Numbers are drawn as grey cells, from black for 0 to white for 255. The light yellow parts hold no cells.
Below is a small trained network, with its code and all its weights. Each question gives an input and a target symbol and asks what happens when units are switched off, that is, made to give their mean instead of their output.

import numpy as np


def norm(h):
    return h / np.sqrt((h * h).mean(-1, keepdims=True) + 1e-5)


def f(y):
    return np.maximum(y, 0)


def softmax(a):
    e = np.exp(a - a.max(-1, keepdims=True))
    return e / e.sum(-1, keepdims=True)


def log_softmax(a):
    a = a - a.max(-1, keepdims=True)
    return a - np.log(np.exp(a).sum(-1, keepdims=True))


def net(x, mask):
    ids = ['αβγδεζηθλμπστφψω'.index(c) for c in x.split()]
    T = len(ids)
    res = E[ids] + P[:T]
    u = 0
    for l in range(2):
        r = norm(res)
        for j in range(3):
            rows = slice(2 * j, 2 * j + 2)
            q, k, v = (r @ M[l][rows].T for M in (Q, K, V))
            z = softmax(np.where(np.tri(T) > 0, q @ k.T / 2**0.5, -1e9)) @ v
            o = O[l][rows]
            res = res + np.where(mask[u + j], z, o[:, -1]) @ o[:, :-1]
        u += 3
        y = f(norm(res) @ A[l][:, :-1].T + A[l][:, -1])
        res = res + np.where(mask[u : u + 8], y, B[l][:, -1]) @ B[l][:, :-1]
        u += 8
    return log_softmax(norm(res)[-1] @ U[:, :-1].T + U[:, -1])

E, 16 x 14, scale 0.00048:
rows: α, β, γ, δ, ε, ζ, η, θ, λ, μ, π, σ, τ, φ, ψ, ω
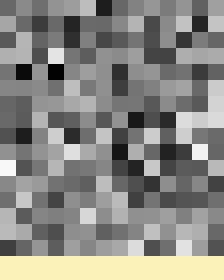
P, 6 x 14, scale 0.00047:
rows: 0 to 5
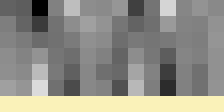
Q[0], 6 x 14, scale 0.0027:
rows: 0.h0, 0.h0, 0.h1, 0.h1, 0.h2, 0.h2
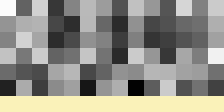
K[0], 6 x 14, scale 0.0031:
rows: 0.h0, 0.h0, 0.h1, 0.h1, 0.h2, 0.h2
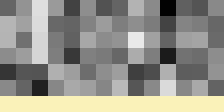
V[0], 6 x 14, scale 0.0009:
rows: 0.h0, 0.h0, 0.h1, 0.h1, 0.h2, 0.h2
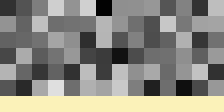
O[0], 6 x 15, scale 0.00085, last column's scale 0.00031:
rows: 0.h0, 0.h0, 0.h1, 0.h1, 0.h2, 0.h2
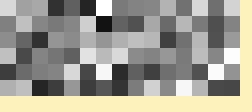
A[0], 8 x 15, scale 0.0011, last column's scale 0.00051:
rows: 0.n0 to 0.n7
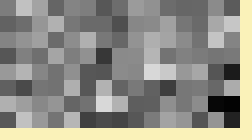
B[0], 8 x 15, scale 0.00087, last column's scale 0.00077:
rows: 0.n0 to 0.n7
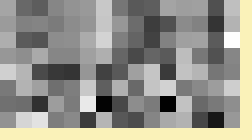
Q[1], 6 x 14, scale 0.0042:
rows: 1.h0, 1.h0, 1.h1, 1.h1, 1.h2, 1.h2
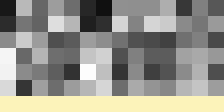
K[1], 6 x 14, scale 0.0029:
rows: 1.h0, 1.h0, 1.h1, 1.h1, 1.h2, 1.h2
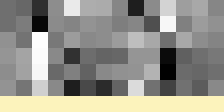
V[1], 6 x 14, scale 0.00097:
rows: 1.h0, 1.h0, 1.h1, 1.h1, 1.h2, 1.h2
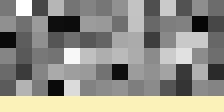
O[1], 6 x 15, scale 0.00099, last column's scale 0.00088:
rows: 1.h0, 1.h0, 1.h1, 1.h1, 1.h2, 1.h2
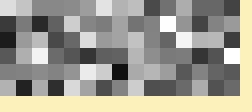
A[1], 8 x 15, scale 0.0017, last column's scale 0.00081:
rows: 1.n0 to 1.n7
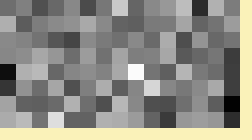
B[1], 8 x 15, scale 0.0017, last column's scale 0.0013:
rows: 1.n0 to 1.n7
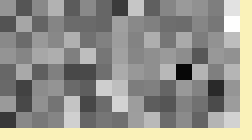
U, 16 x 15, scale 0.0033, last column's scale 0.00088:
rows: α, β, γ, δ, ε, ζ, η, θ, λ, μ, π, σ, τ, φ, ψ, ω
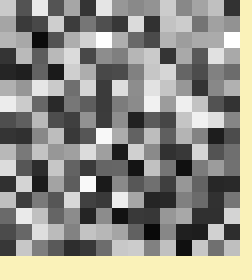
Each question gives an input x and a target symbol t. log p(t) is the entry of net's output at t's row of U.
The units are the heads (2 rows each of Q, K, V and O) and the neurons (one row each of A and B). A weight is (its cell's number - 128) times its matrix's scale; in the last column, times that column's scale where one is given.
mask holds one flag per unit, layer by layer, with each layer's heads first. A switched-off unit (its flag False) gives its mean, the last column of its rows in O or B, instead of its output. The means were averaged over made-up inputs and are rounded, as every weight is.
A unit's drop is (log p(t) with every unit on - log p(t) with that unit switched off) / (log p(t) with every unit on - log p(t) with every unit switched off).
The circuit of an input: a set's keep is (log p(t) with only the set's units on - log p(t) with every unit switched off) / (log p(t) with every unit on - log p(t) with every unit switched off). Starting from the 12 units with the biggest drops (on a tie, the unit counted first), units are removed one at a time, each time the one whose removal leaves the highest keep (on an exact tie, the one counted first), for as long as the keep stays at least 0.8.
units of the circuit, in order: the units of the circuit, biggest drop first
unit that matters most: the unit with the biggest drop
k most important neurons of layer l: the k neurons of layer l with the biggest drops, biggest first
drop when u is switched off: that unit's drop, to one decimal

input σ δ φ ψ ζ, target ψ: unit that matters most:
0.h2
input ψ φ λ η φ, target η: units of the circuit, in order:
(0.h2, 0.h0, 0.n4)
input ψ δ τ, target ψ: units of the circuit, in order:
(0.h2, 1.n1)
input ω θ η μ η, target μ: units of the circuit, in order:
(0.n2, 1.h2, 0.h2)
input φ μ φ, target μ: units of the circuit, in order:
(1.h2, 1.h0)
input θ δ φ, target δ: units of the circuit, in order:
(1.h0, 1.n7, 1.h2, 0.h2)
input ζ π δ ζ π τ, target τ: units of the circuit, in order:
(1.n6, 1.h1, 1.h2)
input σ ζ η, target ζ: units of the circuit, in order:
(0.h2, 1.n3)
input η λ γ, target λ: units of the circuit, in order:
(1.h2, 1.n5, 1.n2)
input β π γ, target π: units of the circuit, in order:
(1.h1, 1.n2, 1.n1)
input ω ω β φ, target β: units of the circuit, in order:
(1.n0, 1.h0, 1.h2)
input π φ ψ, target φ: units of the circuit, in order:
(0.h1, 0.h2, 0.n7)
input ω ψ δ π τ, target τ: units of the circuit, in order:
(1.h2, 1.n6)
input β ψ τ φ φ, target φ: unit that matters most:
0.h1
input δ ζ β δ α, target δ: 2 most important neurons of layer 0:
(0.n2, 0.n0)
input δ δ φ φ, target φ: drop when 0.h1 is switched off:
0.5
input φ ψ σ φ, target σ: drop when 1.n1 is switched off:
0.3
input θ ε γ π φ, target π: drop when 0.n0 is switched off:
0.0
